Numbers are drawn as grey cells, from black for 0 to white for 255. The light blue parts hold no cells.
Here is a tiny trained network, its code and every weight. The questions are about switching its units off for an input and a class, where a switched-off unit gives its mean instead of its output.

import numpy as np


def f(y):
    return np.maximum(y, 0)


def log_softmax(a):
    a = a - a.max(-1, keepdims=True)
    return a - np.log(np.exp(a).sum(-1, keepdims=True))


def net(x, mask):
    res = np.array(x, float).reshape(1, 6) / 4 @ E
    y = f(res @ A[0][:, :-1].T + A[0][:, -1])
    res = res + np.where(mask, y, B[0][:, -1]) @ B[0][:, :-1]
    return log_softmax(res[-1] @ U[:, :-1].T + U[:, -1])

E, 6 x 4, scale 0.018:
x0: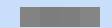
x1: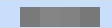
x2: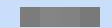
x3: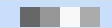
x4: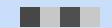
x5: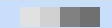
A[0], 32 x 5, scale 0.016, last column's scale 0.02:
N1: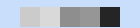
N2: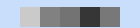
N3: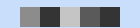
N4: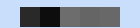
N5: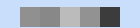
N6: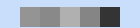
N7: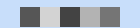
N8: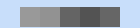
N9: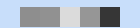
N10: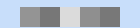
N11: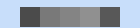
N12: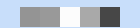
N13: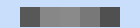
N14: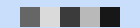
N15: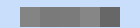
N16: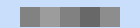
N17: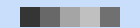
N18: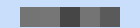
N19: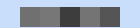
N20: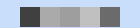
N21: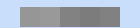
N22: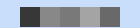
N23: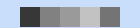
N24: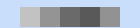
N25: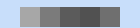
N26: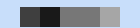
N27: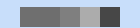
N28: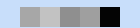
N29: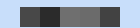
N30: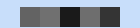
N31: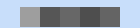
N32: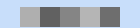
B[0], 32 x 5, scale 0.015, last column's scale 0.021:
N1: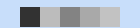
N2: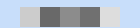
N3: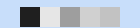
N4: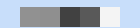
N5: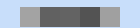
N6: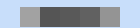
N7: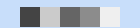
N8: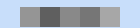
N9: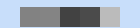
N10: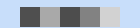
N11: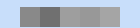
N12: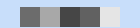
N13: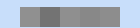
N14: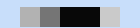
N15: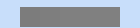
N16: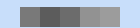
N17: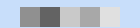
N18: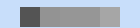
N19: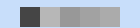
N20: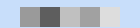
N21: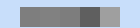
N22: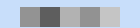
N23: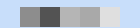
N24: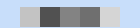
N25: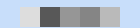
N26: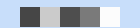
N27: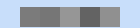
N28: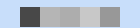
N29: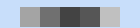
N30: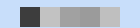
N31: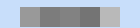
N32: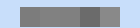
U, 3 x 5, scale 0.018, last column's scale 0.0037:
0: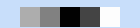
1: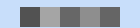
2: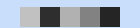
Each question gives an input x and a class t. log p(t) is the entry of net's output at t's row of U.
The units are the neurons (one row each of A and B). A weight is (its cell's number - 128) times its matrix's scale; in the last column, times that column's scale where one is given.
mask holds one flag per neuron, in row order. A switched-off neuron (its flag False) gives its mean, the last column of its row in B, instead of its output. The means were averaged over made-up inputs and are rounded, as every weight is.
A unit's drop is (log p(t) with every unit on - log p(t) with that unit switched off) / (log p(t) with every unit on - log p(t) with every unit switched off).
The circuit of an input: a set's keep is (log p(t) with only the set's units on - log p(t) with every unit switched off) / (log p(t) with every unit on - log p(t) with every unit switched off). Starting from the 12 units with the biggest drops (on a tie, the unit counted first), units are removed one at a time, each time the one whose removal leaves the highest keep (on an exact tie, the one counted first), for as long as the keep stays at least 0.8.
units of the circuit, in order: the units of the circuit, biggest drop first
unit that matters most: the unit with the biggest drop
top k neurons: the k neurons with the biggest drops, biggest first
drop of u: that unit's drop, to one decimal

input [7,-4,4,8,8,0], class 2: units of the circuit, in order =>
[N20]
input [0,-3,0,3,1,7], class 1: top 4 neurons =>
[N1, N28, N14, N4]
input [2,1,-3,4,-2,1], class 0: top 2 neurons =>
[N30, N1]
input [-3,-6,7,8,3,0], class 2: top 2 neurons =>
[N20, N26]
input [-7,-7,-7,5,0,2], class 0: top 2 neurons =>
[N3, N9]
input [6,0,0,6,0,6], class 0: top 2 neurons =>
[N9, N3]
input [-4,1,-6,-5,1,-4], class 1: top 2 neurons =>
[N30, N14]
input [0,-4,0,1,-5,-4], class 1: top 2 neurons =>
[N3, N14]
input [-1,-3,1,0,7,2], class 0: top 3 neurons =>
[N14, N3, N30]
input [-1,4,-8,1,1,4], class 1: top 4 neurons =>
[N14, N4, N29, N1]
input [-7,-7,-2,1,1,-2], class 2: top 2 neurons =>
[N7, N3]
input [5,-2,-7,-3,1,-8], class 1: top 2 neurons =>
[N14, N30]
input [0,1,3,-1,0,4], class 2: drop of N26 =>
0.3
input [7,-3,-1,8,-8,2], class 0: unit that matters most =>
N9
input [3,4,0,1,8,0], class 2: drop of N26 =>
0.4
